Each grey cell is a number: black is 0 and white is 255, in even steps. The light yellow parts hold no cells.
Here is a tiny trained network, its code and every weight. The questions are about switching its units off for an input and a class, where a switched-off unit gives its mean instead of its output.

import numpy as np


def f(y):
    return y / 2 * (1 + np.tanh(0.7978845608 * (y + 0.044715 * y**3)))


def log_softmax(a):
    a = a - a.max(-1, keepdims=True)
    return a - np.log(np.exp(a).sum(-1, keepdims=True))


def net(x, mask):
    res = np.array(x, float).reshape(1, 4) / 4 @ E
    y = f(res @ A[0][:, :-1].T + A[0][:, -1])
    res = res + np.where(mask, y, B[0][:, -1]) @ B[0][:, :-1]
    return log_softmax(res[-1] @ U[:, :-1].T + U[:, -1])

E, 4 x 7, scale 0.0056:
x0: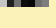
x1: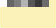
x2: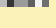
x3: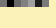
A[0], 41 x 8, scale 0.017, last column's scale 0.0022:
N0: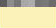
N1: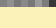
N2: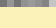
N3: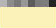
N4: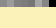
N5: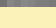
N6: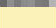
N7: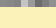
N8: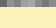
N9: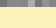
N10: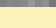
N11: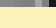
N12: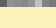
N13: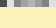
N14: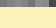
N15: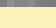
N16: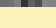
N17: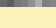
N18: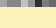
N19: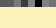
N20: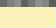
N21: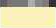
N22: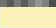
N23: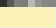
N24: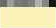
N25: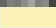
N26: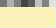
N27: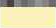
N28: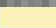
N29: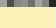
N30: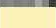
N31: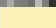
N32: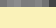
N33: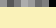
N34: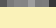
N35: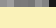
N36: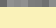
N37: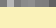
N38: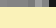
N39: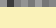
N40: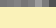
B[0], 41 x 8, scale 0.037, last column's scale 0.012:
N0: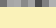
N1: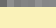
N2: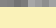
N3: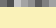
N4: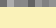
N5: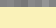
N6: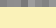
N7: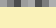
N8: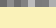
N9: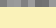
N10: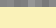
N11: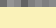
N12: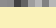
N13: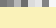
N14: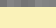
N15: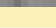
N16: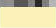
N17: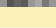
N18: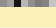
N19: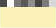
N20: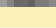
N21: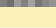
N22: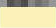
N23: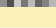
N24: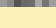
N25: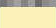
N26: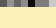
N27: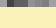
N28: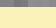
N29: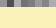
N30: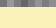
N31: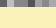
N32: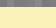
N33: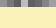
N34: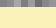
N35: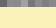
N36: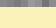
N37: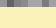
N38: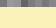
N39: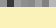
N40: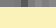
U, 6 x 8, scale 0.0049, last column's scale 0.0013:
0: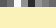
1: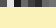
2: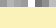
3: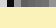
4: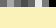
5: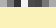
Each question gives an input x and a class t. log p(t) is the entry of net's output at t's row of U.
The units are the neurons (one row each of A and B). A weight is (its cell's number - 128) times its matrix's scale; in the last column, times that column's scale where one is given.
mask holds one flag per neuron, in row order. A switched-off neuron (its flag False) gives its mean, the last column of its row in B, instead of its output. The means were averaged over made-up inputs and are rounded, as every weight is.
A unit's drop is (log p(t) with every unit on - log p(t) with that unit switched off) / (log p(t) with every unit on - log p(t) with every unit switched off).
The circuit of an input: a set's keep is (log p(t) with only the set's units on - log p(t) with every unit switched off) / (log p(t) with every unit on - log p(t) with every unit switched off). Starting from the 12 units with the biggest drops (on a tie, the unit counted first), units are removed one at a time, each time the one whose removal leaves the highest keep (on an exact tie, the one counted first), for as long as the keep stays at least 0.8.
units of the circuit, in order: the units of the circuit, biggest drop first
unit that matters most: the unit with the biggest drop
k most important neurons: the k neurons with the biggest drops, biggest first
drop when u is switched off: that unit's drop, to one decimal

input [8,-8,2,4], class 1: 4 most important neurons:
[N19, N16, N13, N26]
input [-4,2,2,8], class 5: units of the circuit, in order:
[N13, N33]
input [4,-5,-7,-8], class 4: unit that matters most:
N13
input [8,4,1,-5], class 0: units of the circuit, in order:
[N26, N18, N3]
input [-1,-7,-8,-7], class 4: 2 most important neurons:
[N26, N24]
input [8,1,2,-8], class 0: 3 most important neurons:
[N19, N18, N3]
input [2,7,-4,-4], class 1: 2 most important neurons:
[N13, N39]
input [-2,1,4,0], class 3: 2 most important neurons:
[N19, N13]
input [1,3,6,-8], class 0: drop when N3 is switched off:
0.2
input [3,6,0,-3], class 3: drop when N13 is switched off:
0.1
